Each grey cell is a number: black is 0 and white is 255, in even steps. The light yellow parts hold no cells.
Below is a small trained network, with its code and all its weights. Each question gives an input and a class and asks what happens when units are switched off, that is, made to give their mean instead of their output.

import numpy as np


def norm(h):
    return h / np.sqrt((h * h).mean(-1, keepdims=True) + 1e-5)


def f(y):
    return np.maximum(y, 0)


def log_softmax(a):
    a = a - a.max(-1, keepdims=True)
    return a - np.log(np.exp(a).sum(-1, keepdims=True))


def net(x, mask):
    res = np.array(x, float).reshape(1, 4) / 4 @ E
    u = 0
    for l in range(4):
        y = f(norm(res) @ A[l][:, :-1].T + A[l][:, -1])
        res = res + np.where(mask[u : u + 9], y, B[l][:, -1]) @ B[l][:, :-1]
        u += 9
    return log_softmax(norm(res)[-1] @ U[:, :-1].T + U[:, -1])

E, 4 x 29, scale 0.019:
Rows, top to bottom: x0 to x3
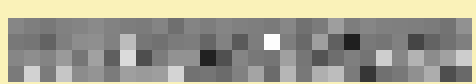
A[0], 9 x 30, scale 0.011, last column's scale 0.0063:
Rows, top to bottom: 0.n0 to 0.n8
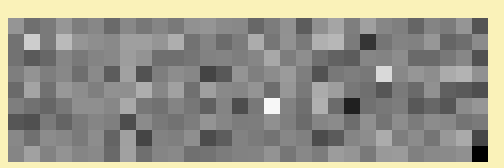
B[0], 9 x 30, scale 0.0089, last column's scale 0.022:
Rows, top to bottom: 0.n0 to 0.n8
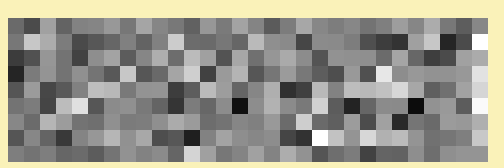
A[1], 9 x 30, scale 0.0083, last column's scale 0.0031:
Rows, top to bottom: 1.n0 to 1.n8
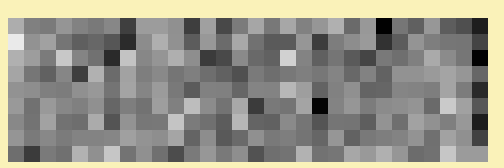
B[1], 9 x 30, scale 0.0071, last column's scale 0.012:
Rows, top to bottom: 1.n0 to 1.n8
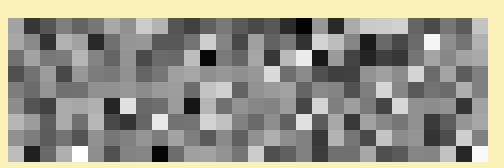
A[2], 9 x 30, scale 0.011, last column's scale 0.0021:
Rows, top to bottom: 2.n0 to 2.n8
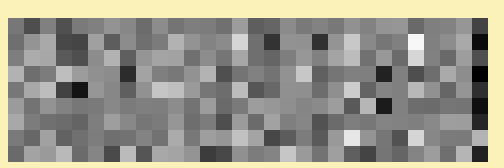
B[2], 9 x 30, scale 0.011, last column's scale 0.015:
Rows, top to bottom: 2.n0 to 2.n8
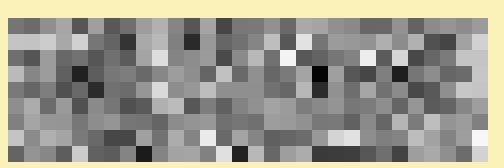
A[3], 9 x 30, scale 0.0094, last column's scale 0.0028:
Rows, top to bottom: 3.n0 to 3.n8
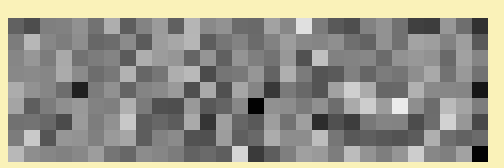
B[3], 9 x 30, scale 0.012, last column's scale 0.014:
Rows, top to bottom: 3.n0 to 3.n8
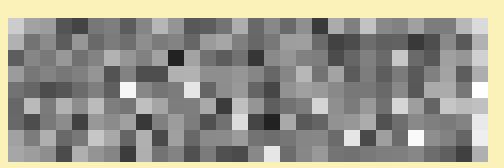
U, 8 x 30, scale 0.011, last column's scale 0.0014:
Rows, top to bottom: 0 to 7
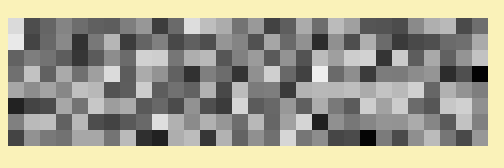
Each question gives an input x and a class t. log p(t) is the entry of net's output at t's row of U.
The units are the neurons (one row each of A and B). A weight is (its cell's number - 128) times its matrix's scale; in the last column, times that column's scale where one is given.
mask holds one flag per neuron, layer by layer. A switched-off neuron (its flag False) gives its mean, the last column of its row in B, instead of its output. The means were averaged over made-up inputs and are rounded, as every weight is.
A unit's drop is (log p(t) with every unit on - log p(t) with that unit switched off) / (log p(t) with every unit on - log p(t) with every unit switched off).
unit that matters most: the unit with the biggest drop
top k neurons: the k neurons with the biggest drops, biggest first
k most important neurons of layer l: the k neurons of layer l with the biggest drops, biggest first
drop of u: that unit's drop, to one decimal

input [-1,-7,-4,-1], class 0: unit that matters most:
0.n1
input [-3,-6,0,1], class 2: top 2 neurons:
(0.n3; 0.n5)
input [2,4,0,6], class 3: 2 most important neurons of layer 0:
(0.n4; 0.n3)
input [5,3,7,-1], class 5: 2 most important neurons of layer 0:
(0.n7; 0.n1)
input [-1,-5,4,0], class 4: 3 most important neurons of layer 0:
(0.n1; 0.n7; 0.n5)
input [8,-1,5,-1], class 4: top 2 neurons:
(0.n7; 0.n5)
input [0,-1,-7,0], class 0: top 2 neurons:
(0.n1; 0.n5)
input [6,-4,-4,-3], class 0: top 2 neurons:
(0.n5; 0.n1)
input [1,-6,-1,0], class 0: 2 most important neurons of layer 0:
(0.n3; 0.n1)
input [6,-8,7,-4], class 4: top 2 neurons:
(0.n1; 0.n7)
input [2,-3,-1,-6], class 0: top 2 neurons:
(0.n5; 0.n3)
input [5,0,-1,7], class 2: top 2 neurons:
(0.n5; 0.n4)
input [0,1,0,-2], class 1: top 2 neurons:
(0.n3; 0.n1)
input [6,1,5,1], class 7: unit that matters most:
0.n3
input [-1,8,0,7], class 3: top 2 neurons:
(0.n3; 0.n4)
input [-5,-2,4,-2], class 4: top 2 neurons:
(0.n5; 0.n7)
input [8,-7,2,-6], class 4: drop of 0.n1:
0.1
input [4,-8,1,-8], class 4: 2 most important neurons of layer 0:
(0.n5; 0.n7)
